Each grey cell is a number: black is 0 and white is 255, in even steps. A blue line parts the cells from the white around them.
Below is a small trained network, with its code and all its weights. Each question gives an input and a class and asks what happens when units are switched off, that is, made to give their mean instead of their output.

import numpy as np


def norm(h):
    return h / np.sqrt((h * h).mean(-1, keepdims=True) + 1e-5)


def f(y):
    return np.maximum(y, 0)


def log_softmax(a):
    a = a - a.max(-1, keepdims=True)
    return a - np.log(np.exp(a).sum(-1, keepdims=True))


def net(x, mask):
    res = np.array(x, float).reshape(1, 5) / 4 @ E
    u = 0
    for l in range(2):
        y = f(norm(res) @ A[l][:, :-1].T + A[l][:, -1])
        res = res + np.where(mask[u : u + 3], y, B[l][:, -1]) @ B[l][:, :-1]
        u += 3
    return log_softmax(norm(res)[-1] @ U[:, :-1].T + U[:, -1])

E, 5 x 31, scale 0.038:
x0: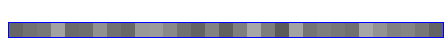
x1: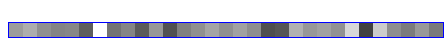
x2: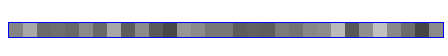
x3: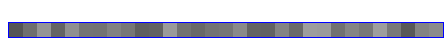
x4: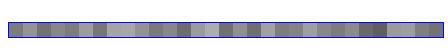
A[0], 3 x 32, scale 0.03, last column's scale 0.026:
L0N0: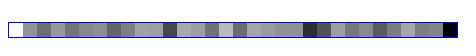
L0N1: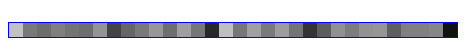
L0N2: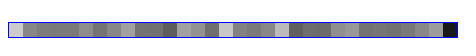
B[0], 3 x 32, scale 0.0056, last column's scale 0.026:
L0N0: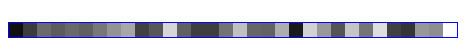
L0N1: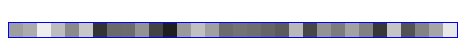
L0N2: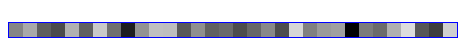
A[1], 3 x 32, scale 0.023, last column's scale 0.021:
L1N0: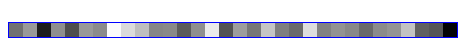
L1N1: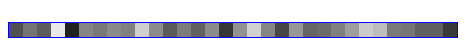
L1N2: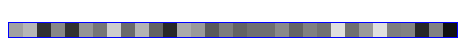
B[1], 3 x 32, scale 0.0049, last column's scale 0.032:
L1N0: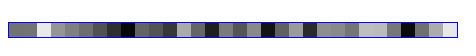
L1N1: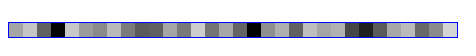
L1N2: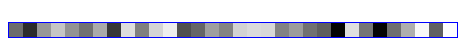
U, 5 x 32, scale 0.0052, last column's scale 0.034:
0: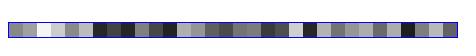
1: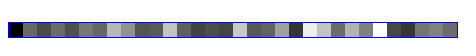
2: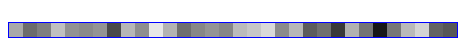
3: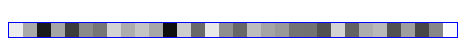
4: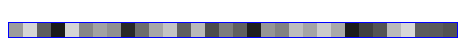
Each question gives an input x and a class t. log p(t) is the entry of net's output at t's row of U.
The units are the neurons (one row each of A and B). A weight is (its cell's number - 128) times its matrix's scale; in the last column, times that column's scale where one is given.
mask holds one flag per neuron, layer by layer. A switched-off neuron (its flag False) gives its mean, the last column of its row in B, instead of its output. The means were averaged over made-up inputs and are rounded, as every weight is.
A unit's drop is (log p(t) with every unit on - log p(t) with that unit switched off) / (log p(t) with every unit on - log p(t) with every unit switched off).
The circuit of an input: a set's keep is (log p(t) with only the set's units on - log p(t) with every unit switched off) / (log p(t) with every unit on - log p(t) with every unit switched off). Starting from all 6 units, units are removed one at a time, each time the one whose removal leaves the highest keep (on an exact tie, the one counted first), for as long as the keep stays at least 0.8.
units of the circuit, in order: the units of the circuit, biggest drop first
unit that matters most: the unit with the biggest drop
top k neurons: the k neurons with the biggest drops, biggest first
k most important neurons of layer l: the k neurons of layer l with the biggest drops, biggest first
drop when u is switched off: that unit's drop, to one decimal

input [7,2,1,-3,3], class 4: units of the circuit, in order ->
[L1N1]
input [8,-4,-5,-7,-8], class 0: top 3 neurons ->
[L0N1 L1N2 L0N2]
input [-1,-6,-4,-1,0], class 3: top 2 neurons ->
[L1N2 L0N0]
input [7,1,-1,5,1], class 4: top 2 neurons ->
[L1N1 L0N0]
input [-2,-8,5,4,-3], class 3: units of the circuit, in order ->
[L0N0 L1N0]
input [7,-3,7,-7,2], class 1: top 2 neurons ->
[L0N0 L0N1]
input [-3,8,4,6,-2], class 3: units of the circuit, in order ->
[L0N0 L1N0]
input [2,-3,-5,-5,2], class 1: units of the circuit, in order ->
[L0N0 L1N2]
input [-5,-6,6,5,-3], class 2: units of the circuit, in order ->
[L1N2 L0N0 L1N0]
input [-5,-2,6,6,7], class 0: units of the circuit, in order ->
[L1N0 L0N0]
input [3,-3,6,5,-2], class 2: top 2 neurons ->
[L1N2 L0N0]
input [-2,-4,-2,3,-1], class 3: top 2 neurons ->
[L0N0 L1N2]
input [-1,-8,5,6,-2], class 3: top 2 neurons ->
[L0N0 L1N0]
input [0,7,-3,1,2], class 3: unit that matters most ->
L1N2
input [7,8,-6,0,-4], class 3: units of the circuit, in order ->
[L1N2 L0N0]
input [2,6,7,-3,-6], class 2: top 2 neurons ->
[L1N2 L1N0]
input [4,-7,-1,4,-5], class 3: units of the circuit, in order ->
[L0N0 L1N0 L1N2]
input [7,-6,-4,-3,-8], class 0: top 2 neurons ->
[L0N1 L1N2]
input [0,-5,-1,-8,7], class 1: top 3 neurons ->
[L0N0 L0N1 L0N2]
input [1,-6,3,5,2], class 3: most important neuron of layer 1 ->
[L1N0]
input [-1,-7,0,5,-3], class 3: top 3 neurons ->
[L0N0 L1N0 L1N2]
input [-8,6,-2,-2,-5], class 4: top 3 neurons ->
[L0N2 L1N0 L1N2]
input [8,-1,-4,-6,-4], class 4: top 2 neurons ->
[L1N1 L0N1]
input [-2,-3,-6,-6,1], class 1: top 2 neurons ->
[L0N0 L1N2]
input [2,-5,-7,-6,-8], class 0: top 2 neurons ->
[L0N1 L1N2]
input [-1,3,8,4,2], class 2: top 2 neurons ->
[L1N2 L0N0]
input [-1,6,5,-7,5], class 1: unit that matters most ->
L0N0
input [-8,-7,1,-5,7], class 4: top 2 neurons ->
[L0N2 L0N1]
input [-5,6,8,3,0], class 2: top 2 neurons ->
[L1N2 L0N0]
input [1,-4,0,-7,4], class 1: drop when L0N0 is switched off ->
0.8
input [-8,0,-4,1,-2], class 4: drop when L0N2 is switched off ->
0.3
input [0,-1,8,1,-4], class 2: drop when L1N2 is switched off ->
1.1
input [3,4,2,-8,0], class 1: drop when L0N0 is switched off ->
0.8
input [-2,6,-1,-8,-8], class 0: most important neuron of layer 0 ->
[L0N1]
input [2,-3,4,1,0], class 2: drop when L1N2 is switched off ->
0.9
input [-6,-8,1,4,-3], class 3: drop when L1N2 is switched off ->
0.1
